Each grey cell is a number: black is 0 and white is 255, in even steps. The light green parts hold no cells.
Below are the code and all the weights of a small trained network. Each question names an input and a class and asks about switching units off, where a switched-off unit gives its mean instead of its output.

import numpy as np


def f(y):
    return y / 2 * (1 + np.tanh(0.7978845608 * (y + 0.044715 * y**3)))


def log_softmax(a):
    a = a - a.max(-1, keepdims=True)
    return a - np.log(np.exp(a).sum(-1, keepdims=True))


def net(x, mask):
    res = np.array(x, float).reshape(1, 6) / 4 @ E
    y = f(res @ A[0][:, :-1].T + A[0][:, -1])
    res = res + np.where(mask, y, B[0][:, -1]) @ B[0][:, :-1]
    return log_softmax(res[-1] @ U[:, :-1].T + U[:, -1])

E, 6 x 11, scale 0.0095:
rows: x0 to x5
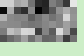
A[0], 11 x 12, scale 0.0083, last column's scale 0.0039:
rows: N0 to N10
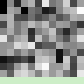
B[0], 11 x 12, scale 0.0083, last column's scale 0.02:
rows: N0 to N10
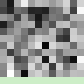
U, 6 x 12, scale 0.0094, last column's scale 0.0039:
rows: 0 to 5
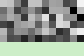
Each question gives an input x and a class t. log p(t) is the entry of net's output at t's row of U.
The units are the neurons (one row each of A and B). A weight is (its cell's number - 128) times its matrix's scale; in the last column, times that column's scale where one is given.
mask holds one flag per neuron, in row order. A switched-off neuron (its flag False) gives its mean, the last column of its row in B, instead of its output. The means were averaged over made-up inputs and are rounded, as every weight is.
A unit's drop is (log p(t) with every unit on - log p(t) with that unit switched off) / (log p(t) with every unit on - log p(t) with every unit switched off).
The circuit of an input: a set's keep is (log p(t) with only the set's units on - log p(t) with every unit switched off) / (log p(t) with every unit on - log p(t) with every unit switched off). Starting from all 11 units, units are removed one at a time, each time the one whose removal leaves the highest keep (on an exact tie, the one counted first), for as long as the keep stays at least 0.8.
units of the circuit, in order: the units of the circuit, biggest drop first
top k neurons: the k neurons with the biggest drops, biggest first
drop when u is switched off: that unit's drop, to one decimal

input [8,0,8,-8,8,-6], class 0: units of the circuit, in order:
[N1]
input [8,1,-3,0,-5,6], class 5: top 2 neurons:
[N0 N2]
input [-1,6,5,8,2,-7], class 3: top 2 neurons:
[N8 N0]
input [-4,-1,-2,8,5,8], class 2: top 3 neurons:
[N10 N1 N9]
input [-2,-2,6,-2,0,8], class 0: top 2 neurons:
[N0 N3]
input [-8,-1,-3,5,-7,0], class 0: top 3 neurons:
[N8 N1 N9]
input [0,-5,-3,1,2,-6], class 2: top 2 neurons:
[N8 N10]
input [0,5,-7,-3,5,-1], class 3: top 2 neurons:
[N8 N0]
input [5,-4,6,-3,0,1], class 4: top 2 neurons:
[N8 N9]
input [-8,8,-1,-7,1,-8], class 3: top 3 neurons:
[N0 N3 N6]
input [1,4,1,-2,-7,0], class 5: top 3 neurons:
[N6 N0 N2]
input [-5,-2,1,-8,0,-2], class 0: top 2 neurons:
[N8 N1]
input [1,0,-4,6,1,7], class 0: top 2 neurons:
[N1 N0]
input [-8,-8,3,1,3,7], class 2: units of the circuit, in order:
[N9]
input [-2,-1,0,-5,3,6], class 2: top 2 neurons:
[N8 N1]
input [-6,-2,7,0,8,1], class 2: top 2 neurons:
[N10 N9]
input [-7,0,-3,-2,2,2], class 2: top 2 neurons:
[N9 N1]
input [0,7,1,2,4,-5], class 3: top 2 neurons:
[N8 N0]
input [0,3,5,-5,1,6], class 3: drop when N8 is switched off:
1.2
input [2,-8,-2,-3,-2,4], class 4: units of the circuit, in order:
[N8]
